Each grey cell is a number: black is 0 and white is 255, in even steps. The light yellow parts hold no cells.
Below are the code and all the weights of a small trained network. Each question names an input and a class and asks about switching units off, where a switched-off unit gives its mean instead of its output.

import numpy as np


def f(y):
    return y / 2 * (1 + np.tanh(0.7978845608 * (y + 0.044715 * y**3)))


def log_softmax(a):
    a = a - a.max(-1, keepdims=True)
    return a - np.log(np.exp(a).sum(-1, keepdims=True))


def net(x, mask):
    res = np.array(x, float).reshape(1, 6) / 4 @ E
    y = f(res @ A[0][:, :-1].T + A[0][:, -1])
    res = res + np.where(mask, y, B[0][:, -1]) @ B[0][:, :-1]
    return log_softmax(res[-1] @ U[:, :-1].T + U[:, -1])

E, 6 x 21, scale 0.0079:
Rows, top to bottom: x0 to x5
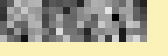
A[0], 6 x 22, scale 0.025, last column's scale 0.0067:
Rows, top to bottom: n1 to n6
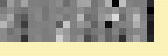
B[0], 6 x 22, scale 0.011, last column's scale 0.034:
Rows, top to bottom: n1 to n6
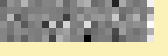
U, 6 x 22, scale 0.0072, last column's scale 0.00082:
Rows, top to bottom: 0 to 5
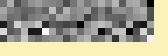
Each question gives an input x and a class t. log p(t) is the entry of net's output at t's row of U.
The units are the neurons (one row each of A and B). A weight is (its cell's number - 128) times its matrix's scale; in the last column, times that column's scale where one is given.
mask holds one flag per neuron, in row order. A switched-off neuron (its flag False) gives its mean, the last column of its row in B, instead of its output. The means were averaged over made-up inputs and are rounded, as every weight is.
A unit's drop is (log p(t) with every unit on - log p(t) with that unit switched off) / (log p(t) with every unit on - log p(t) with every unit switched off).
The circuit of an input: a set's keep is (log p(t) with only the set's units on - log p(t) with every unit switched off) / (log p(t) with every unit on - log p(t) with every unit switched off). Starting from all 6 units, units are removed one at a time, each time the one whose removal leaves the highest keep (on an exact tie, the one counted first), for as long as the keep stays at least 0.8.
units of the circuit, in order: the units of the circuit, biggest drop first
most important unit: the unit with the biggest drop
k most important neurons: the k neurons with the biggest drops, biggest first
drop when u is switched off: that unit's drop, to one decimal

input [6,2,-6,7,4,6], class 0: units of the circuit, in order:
[n3]
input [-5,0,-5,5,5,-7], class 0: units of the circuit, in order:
[n1, n4, n6]
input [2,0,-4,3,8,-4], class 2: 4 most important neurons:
[n1, n4, n3, n2]
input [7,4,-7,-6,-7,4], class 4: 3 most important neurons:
[n4, n1, n3]
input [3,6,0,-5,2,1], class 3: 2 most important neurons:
[n1, n4]
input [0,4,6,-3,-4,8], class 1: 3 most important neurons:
[n1, n6, n3]
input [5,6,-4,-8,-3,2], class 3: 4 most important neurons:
[n1, n4, n3, n5]
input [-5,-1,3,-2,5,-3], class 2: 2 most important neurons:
[n1, n4]
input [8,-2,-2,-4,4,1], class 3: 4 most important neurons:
[n4, n6, n1, n3]
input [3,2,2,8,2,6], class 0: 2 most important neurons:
[n3, n2]
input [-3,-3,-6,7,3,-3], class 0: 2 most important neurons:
[n3, n1]
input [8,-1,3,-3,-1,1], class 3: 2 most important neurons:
[n1, n4]
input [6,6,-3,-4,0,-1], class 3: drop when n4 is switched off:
0.1
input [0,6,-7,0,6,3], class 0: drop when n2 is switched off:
0.0
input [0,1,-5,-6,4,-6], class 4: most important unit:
n1
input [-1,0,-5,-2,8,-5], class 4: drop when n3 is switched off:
0.1
